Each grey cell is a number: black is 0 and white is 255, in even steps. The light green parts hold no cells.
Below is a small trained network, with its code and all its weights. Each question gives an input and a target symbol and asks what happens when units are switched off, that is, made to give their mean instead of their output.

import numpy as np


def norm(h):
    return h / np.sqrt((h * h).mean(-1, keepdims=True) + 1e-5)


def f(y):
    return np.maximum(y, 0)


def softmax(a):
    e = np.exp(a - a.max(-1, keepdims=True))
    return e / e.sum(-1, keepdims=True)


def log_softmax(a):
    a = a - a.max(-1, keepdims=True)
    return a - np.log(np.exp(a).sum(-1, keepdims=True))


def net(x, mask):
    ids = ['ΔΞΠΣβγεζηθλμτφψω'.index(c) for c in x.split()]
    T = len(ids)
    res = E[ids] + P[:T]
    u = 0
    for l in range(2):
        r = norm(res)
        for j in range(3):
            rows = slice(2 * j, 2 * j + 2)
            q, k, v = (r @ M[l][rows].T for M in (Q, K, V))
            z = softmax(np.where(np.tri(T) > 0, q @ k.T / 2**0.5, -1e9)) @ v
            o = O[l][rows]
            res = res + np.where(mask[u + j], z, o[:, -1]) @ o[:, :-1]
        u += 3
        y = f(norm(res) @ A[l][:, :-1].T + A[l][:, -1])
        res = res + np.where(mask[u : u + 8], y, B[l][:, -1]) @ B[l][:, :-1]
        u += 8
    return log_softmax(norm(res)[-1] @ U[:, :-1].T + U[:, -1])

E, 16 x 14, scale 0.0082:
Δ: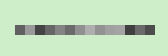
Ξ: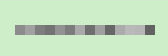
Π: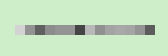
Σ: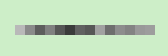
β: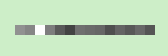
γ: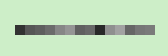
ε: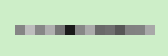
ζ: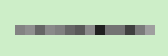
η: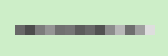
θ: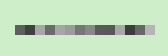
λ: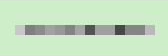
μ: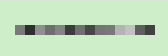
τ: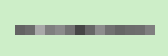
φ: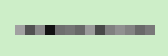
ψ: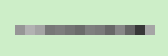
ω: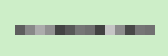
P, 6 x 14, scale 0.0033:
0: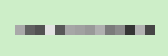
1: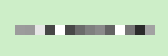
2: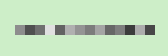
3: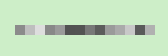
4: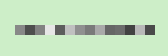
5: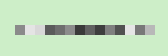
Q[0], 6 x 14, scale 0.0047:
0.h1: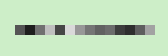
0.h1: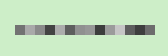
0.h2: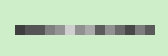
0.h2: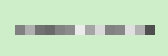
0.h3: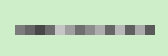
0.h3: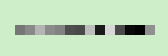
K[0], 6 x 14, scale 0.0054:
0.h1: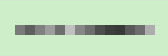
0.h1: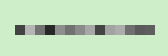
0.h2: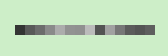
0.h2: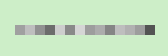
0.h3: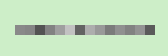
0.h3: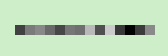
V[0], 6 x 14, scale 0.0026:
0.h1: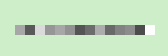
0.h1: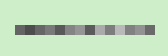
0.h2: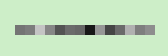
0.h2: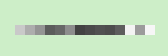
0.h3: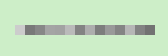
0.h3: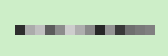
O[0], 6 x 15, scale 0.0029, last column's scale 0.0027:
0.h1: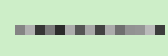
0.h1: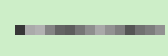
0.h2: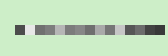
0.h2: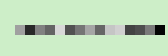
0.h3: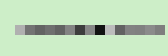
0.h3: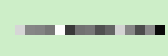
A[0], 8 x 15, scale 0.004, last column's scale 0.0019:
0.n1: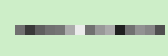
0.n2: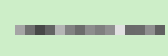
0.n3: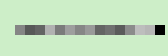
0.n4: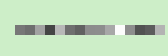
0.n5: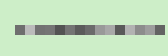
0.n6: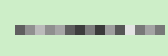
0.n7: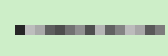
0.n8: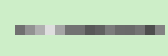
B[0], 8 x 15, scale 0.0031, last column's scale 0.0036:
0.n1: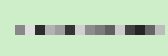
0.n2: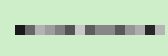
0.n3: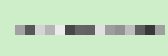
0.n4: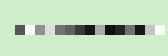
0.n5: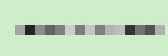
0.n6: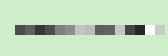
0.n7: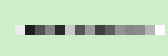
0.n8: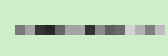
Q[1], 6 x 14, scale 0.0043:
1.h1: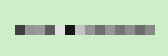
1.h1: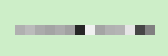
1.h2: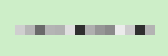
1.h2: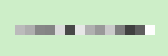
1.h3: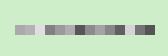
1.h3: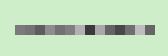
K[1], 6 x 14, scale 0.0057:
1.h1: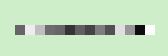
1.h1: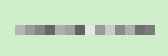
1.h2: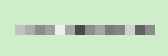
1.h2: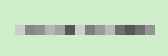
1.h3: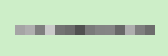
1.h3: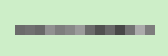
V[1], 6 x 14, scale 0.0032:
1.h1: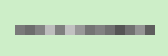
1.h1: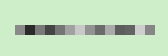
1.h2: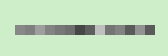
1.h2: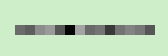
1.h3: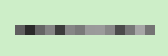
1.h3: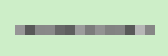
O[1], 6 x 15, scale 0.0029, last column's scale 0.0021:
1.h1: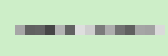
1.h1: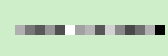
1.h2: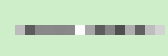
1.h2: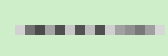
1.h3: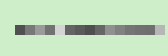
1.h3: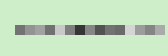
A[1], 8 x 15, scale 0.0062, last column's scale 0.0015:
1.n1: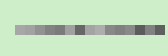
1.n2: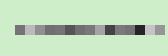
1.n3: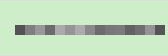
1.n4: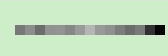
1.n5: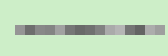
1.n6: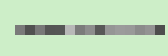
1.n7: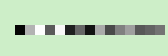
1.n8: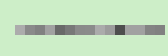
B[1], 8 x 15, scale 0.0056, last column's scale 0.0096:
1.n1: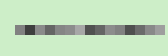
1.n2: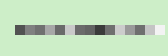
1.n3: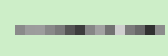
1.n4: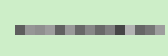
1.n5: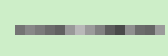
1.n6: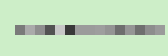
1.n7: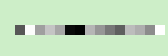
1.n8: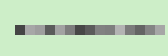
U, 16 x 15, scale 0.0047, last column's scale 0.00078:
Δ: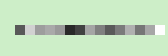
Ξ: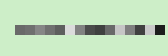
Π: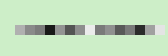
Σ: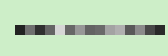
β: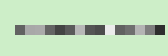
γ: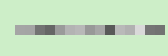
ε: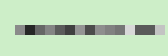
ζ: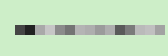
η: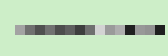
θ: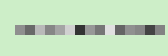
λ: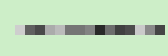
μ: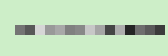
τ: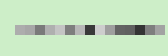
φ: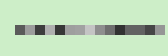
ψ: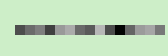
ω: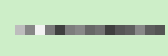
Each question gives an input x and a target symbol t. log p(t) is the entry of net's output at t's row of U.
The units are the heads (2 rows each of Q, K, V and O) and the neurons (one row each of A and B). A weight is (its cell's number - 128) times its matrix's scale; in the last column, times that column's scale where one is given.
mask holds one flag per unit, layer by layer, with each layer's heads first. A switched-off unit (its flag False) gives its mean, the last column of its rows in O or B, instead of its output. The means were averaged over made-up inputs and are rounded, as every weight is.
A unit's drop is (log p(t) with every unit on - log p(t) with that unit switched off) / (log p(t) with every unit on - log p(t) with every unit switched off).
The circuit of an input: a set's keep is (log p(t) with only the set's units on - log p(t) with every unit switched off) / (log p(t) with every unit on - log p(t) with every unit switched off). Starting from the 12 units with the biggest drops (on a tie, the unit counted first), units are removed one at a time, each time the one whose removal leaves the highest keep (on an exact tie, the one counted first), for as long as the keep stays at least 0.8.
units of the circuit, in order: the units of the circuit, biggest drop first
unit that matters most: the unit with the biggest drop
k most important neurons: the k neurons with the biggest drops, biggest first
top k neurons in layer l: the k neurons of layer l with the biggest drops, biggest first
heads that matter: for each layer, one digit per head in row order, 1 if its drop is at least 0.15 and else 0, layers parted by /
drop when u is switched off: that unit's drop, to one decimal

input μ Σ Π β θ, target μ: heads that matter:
000 / 000
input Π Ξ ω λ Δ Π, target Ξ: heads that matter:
010 / 010
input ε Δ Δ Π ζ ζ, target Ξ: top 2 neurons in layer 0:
[0.n6, 0.n3]
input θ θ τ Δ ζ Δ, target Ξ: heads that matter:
111 / 000
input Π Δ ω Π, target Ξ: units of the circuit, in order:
[1.n7, 1.n1]
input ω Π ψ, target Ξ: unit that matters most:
0.n4
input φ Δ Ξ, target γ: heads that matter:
000 / 000
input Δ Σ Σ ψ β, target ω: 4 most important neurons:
[1.n7, 1.n2, 0.n4, 0.n8]
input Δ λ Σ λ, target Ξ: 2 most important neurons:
[1.n7, 0.n7]
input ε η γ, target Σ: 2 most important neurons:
[1.n7, 1.n2]
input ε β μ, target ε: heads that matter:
000 / 010
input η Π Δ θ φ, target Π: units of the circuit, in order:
[1.n7, 1.n6, 1.n2]
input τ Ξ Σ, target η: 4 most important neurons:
[1.n7, 1.n2, 0.n4, 1.n8]
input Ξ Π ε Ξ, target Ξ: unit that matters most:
0.n7
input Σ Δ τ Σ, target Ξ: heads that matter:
011 / 000
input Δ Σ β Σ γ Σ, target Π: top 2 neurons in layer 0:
[0.n5, 0.n4]
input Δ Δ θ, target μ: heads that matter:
000 / 100
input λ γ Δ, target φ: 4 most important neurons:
[1.n7, 1.n2, 1.n4, 0.n4]
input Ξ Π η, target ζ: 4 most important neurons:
[1.n7, 1.n2, 0.n3, 0.n4]
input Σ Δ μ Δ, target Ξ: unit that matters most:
0.h2
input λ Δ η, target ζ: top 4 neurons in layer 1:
[1.n7, 1.n2, 1.n5, 1.n6]
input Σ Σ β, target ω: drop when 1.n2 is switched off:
0.7
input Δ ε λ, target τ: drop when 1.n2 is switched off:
0.4
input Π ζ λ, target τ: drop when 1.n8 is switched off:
0.2
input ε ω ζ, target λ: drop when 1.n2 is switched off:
0.5
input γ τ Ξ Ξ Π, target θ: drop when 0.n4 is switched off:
0.2
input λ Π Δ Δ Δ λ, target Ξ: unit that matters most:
1.n7
